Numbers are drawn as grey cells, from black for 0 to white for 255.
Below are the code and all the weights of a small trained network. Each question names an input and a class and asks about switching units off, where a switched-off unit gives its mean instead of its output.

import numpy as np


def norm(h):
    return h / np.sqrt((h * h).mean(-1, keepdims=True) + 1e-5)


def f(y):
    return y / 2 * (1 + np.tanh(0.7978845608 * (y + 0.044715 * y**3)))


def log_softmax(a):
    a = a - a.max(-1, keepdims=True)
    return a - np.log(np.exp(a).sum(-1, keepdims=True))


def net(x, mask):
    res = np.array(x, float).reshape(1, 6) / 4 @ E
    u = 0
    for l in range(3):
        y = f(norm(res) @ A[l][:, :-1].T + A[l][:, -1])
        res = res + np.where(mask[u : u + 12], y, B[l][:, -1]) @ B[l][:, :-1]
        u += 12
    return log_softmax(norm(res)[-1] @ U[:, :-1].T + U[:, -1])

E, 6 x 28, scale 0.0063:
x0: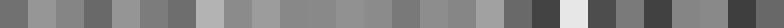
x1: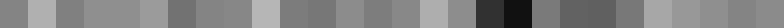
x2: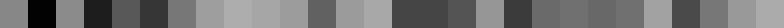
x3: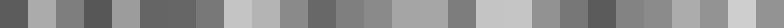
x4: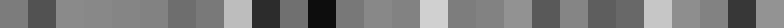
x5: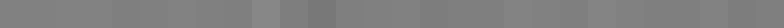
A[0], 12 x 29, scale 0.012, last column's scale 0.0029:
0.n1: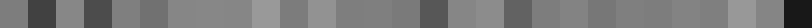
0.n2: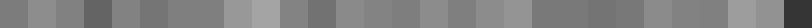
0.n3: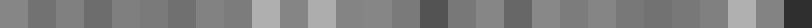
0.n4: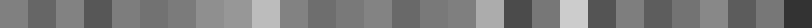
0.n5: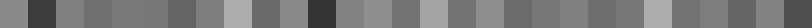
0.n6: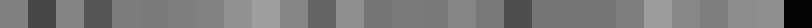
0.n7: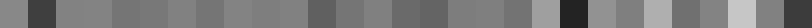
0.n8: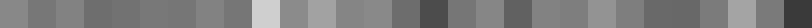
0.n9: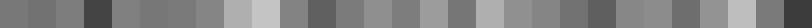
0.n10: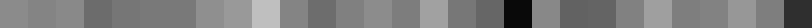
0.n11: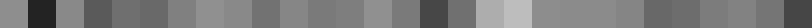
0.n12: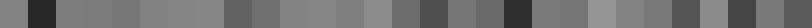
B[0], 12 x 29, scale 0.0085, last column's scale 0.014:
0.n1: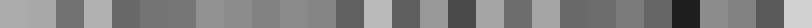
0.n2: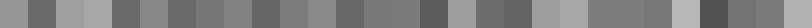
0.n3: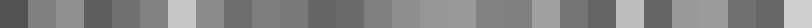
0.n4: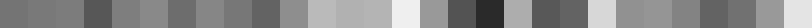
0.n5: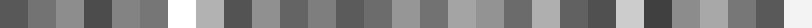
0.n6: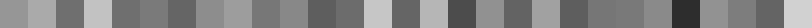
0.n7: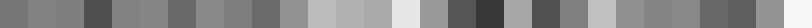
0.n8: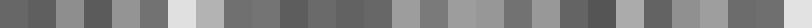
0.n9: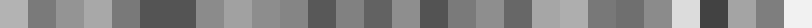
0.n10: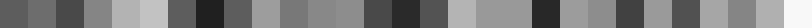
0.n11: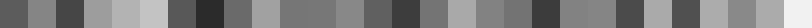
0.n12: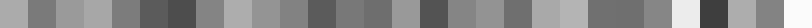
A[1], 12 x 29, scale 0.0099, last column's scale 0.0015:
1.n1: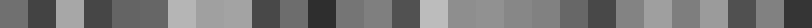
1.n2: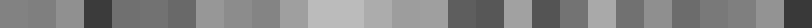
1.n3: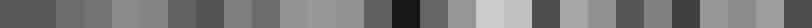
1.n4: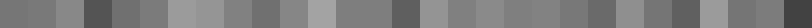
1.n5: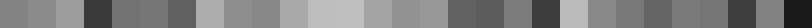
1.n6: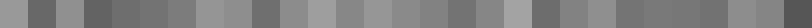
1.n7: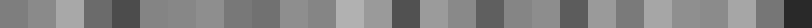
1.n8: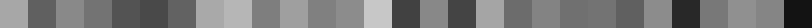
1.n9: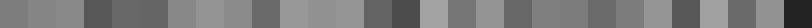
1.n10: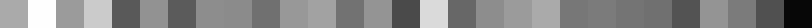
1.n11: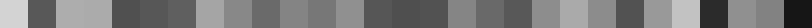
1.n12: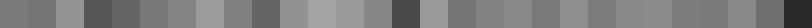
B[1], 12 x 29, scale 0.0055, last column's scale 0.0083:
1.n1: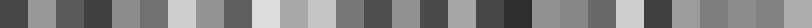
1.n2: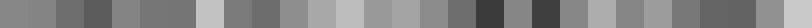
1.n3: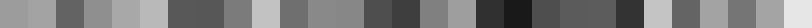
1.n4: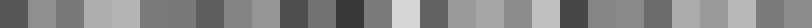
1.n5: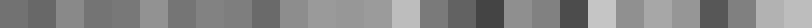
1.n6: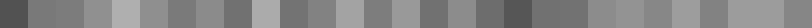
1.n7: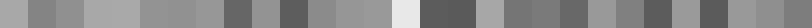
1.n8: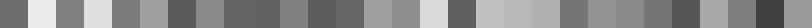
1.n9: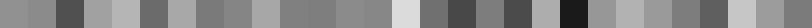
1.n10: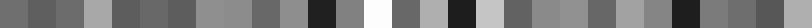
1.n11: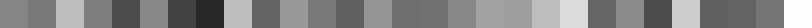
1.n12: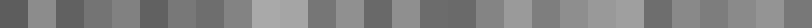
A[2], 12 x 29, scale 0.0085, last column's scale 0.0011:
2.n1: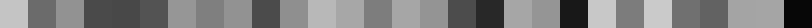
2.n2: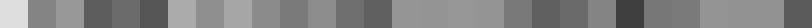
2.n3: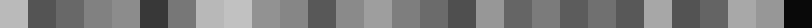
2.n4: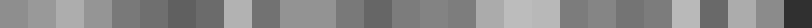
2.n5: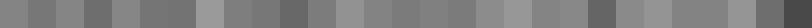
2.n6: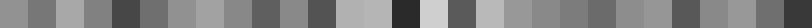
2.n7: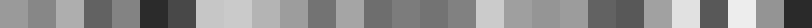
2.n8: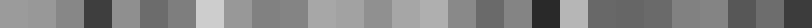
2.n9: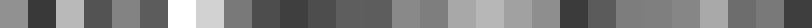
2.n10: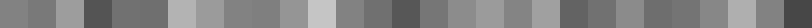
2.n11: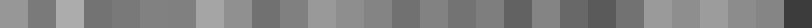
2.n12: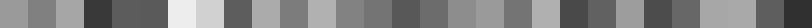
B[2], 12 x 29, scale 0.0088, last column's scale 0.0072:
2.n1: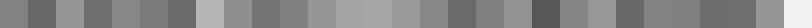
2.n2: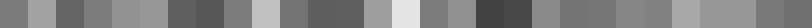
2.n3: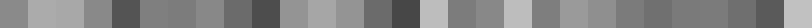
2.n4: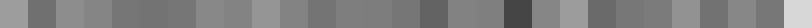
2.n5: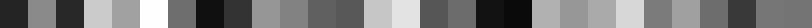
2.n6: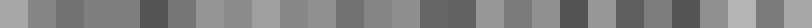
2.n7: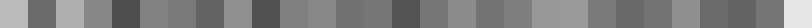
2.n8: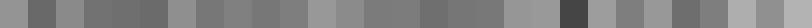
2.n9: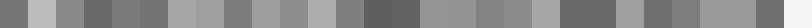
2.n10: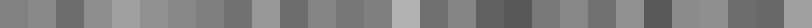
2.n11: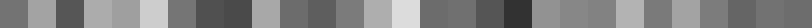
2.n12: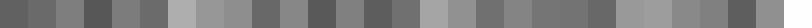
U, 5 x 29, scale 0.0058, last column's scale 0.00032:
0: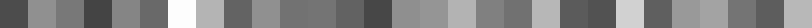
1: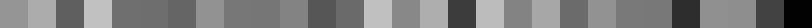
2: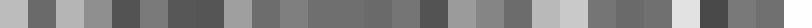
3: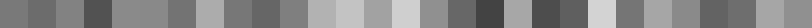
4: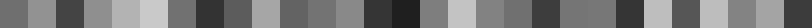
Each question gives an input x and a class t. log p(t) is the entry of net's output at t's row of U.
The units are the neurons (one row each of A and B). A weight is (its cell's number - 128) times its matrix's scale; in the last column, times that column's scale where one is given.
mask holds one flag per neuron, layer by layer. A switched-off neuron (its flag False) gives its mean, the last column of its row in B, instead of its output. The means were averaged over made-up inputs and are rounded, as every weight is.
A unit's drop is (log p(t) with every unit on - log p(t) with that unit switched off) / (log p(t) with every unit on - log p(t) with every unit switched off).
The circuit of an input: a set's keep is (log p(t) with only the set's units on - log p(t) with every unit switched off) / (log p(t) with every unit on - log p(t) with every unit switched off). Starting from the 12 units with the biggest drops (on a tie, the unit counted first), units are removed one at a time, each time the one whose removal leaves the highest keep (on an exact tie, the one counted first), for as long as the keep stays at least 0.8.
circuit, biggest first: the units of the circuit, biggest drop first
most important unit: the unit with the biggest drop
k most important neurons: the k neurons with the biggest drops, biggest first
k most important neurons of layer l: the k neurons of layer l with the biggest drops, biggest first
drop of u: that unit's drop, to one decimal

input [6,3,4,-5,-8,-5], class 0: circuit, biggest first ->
0.n8
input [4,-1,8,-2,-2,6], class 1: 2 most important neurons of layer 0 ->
0.n1; 0.n6
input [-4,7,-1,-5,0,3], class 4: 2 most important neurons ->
0.n10; 0.n9
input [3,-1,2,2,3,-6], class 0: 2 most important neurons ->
0.n5; 0.n7
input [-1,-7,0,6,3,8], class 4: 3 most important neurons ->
0.n11; 0.n12; 1.n3
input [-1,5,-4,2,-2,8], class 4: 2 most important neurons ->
0.n7; 0.n4
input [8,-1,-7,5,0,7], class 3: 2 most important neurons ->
0.n12; 0.n9
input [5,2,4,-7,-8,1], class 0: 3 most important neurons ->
0.n8; 0.n3; 0.n9
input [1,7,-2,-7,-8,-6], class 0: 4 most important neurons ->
0.n8; 0.n9; 0.n11; 0.n3
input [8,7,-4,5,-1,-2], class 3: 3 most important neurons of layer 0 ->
0.n4; 0.n11; 0.n12
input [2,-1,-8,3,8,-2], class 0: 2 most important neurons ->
0.n10; 0.n7
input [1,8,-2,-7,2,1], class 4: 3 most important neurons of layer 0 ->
0.n10; 0.n9; 0.n2
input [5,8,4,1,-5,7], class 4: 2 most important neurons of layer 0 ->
0.n10; 0.n7
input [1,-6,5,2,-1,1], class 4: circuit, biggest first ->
0.n11
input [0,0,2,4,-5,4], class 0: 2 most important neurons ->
0.n8; 0.n3
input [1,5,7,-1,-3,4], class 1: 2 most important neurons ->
0.n6; 0.n1
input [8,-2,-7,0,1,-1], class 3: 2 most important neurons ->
0.n12; 0.n10
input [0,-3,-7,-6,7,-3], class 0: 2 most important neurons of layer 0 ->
0.n10; 0.n7
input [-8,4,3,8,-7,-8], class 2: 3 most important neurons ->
0.n9; 0.n5; 0.n4
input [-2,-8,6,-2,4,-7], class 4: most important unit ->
0.n11
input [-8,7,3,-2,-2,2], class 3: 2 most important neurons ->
0.n7; 0.n11
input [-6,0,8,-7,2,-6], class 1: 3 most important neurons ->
0.n6; 0.n1; 0.n9
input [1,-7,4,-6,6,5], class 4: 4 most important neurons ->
0.n11; 0.n9; 0.n8; 0.n3
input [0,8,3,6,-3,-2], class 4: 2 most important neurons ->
0.n10; 0.n12
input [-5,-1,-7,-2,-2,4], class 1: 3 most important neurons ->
0.n10; 0.n5; 0.n7
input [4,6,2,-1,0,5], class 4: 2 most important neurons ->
0.n10; 0.n7
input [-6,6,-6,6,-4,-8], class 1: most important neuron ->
0.n5
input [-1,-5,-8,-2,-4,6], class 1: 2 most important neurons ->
0.n10; 0.n5
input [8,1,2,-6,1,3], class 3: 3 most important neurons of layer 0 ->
0.n4; 0.n9; 0.n2
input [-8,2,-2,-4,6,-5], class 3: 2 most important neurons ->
0.n7; 0.n8
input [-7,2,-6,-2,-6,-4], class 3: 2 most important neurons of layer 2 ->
2.n1; 2.n9
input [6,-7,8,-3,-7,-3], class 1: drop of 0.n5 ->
1.7
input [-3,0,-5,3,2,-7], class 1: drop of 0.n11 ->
1.1
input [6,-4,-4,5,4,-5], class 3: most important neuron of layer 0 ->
0.n12
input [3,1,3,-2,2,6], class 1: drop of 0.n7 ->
0.9
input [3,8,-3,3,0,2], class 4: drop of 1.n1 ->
0.0
